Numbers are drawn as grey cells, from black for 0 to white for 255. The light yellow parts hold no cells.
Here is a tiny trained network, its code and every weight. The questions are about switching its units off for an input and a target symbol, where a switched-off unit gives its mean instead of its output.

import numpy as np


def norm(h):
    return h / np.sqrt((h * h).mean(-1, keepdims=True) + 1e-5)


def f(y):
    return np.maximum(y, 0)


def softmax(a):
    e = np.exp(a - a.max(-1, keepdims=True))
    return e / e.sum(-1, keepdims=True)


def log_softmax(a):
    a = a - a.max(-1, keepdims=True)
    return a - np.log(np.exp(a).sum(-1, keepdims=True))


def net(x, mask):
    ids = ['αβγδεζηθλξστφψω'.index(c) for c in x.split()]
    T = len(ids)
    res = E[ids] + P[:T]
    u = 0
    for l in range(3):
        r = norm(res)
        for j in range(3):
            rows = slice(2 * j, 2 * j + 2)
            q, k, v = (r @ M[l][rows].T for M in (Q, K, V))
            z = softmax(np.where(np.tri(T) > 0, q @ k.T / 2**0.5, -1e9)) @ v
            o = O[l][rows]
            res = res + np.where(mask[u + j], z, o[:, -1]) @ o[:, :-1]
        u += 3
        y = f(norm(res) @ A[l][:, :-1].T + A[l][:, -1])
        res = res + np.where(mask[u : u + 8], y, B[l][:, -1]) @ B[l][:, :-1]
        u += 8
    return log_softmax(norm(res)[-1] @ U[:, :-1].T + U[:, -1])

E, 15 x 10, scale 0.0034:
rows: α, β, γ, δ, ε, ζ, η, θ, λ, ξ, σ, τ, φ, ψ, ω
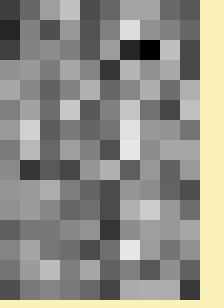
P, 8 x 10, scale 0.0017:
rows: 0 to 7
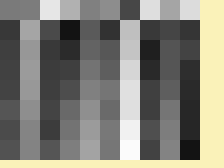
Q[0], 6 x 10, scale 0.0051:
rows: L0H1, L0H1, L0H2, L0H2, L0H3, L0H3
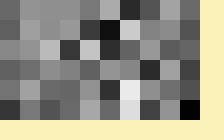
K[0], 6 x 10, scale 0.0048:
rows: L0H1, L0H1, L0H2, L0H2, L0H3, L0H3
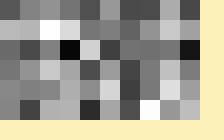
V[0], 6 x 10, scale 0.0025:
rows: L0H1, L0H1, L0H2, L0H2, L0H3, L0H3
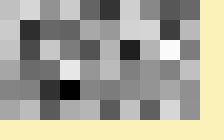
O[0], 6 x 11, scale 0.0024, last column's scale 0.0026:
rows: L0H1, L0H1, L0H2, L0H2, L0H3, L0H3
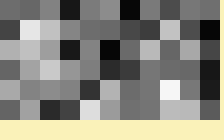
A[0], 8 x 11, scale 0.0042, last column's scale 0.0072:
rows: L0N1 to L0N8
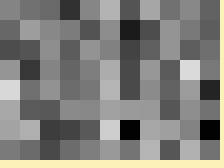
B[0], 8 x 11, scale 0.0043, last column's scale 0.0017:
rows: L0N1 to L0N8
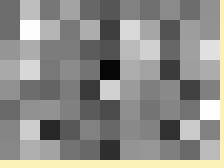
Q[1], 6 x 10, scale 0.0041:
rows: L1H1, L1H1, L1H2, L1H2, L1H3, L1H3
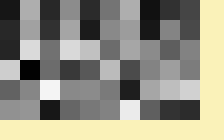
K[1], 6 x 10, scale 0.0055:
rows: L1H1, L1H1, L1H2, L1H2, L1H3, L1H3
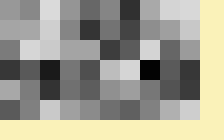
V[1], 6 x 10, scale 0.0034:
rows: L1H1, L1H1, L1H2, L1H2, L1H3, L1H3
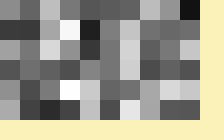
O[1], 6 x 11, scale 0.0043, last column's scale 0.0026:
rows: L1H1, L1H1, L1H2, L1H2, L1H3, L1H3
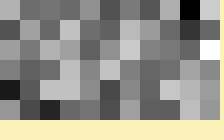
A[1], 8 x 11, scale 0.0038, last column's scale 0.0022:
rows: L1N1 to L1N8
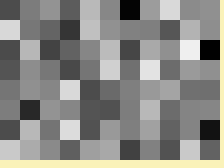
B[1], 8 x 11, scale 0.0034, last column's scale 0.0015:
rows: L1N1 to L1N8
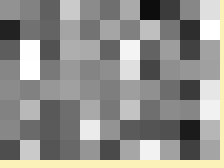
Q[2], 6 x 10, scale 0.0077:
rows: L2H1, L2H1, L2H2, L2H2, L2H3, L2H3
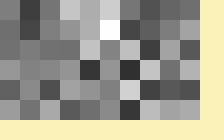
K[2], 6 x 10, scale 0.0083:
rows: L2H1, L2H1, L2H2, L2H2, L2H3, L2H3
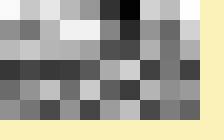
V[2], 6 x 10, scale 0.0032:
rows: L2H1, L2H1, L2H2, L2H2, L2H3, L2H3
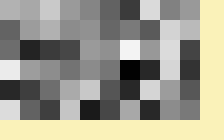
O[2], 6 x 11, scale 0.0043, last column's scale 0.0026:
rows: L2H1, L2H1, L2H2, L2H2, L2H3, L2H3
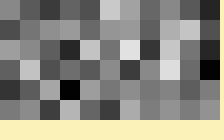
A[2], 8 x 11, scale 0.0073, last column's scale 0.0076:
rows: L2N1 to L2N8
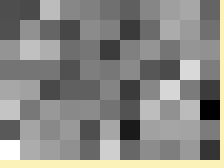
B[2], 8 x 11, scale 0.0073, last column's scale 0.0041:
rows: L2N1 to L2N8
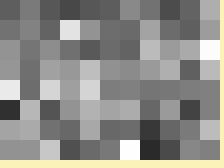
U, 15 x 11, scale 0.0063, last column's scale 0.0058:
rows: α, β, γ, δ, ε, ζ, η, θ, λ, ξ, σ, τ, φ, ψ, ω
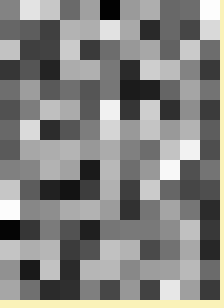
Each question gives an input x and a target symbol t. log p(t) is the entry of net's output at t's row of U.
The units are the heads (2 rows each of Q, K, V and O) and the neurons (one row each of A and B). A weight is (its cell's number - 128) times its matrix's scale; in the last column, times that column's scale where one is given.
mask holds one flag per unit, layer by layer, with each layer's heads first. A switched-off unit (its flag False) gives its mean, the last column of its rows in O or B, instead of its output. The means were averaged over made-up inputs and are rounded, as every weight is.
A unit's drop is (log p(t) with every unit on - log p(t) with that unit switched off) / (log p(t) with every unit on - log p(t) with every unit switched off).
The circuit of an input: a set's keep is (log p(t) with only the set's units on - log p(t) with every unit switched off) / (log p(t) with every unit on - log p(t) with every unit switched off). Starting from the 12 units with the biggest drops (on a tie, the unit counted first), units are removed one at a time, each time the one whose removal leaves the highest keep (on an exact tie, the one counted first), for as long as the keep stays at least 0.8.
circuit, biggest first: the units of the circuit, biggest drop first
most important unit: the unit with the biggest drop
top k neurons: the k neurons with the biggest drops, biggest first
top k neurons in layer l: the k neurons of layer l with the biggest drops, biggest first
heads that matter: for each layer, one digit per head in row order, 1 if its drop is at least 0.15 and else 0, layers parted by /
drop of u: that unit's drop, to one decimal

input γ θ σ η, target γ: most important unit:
L0N4
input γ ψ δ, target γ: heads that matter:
110 / 000 / 001
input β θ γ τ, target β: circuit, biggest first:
(L0H2 L2N3)
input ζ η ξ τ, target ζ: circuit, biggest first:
(L0H1 L0H2 L2H2)
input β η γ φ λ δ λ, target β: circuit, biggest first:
(L1H2 L2N3)
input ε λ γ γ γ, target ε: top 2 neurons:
(L2N7 L1N1)
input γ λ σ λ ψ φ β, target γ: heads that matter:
110 / 001 / 001
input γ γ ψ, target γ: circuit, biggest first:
(L0H1 L2H3)
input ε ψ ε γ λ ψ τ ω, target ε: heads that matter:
110 / 101 / 010
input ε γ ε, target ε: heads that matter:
110 / 001 / 010
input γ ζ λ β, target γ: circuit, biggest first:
(L2H3 L0H1)
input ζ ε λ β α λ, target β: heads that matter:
110 / 010 / 100
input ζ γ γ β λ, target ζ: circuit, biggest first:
(L0H1 L2H2 L1H3)
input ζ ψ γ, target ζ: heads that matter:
110 / 101 / 010
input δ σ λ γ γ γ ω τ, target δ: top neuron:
(L2N2)
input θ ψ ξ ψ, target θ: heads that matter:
111 / 101 / 000
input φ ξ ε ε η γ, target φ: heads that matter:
101 / 001 / 001
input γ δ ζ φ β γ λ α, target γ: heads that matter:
110 / 001 / 001
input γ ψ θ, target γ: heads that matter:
110 / 000 / 001
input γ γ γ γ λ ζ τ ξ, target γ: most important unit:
L0N4
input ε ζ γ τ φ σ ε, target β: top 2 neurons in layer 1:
(L1N1 L1N8)
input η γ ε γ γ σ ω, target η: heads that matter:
101 / 101 / 000
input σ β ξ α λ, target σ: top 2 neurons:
(L2N5 L1N1)
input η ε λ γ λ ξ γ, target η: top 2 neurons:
(L1N8 L0N3)
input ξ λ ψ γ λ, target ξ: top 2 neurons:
(L0N6 L0N8)
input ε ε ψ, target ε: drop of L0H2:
0.6
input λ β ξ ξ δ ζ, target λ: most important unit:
L0H3
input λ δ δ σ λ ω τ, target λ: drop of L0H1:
0.7
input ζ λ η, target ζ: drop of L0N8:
0.0
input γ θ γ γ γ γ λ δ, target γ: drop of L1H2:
0.1
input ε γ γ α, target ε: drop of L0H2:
0.3
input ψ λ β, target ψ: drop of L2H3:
0.2
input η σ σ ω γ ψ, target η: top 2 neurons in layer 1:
(L1N8 L1N4)
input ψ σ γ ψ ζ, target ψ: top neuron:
(L2N4)
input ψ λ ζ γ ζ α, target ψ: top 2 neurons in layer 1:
(L1N2 L1N8)
